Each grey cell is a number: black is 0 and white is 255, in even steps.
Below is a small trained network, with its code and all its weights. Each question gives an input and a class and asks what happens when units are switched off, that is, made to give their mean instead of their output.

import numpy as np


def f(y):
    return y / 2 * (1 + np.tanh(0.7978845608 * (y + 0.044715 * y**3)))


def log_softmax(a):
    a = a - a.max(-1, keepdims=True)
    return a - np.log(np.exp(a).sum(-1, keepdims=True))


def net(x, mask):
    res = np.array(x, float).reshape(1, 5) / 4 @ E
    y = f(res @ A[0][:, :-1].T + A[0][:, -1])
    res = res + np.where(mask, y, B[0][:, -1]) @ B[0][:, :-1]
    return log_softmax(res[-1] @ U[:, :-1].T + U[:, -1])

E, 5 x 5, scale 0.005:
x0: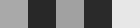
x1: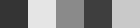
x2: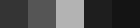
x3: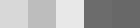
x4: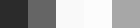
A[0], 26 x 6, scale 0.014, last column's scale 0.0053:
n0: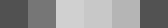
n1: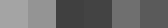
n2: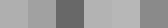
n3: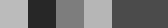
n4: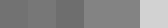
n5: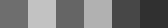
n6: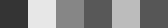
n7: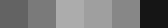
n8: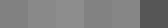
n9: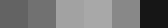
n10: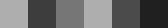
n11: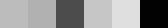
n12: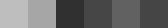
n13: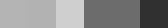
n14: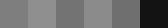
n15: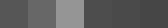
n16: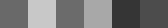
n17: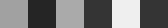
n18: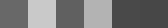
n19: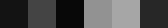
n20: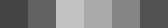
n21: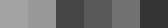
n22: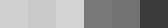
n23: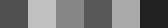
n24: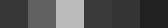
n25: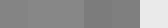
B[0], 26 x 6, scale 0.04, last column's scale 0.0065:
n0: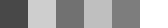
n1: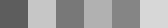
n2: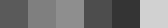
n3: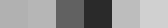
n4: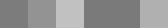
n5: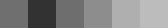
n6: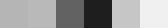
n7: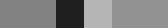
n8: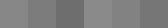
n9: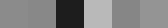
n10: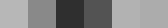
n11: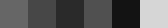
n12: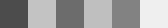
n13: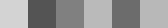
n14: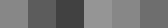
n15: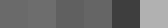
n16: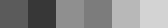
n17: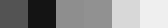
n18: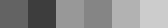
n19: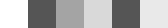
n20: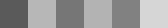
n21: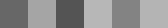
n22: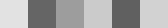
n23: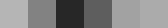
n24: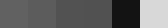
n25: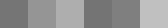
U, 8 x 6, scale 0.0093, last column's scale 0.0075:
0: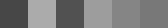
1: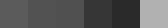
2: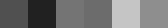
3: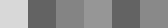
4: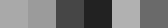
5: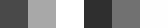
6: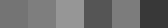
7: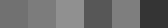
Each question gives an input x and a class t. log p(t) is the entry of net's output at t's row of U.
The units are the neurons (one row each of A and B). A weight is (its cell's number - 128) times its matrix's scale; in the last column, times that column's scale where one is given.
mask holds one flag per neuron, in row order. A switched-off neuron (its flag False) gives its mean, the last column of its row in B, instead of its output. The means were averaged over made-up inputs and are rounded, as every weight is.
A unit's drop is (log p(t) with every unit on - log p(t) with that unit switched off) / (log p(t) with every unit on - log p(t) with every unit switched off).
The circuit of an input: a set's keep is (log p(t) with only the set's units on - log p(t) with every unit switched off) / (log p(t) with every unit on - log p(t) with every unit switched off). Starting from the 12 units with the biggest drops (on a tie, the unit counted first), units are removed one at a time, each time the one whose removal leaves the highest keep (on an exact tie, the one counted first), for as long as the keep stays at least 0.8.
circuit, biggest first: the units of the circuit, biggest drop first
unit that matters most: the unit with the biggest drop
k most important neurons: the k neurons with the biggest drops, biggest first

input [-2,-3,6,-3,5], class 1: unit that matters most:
n24
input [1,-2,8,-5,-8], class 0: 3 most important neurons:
[n12; n1; n21]
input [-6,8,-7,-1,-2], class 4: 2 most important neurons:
[n6; n23]
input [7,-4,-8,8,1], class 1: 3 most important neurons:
[n11; n2; n19]
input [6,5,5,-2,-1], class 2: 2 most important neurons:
[n17; n11]
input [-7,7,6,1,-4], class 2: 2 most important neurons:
[n16; n18]
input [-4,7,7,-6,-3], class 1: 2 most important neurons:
[n24; n15]
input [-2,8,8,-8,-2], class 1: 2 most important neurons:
[n24; n15]
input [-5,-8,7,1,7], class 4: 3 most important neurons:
[n3; n10; n12]
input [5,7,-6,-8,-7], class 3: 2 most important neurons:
[n19; n0]
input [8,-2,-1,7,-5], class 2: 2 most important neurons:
[n17; n19]
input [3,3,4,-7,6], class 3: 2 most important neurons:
[n19; n12]
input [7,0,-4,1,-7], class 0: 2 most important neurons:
[n12; n1]
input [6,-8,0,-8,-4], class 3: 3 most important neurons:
[n19; n6; n23]
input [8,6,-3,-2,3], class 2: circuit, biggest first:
[n17]
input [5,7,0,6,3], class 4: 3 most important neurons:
[n6; n19; n23]
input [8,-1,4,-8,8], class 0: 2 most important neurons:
[n0; n20]
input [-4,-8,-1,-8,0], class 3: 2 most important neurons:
[n19; n6]
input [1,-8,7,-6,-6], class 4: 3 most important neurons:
[n3; n10; n11]
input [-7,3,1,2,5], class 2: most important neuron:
[n16]
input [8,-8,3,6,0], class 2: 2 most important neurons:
[n17; n6]
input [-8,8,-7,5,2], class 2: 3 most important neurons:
[n18; n16; n5]
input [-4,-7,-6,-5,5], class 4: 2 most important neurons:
[n3; n10]
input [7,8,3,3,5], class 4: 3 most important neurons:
[n6; n23; n16]
